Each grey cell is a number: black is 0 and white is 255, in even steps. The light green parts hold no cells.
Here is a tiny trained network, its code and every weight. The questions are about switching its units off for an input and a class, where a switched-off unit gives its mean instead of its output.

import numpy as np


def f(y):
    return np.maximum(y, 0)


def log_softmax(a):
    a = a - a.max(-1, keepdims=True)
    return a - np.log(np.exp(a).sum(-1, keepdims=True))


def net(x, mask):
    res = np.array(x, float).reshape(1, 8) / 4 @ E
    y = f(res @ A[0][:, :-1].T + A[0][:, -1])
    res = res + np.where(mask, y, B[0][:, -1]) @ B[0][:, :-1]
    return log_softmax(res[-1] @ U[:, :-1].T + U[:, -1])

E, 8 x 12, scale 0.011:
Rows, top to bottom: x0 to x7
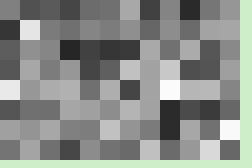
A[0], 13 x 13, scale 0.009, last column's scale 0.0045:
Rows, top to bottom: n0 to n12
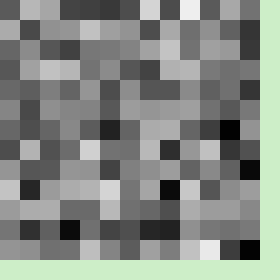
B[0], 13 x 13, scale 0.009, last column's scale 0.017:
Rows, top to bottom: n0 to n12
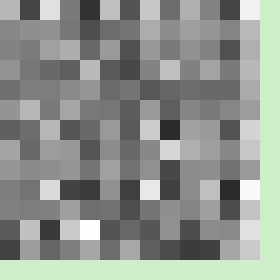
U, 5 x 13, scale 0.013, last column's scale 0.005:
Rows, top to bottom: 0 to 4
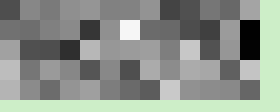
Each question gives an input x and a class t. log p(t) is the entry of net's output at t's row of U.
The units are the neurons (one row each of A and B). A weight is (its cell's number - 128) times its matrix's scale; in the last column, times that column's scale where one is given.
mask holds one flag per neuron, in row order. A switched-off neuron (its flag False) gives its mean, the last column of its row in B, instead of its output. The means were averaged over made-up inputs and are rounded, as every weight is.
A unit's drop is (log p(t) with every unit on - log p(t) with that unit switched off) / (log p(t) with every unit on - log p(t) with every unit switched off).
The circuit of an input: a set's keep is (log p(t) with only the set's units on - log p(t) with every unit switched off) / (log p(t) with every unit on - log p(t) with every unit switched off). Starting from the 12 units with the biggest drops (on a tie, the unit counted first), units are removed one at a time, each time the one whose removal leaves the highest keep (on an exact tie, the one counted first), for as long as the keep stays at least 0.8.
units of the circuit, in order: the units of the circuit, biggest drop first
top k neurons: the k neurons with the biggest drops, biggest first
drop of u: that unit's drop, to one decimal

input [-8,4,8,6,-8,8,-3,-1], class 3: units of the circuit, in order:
(n0)
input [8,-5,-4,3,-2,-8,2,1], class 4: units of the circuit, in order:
(n9 n0)
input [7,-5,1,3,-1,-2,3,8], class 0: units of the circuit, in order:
(n11 n9)
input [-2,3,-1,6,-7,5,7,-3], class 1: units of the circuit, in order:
(n11 n6)
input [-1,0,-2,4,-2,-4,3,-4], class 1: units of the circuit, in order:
(n9 n11 n0)
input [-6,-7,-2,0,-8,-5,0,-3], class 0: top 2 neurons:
(n0 n7)
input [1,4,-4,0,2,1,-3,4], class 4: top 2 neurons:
(n9 n0)
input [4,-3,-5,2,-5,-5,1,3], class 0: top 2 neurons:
(n7 n3)
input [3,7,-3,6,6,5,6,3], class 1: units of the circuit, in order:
(n9 n0 n11)
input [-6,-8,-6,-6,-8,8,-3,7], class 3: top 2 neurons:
(n7 n9)
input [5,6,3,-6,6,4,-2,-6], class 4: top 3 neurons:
(n9 n0 n6)
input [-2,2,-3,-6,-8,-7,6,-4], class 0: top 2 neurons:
(n11 n0)
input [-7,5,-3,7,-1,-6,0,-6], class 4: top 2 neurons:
(n9 n0)
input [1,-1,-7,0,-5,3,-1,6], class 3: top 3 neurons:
(n7 n12 n11)
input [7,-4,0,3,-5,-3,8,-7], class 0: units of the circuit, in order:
(n11)
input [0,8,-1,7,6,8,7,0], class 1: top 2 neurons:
(n9 n11)
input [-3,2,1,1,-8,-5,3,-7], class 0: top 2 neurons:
(n7 n11)
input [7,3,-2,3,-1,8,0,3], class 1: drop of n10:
0.1
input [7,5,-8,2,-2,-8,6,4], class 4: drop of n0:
0.5
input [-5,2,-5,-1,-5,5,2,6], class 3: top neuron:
(n7)
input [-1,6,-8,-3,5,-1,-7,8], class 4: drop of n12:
0.3
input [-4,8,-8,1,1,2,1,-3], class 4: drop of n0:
0.2
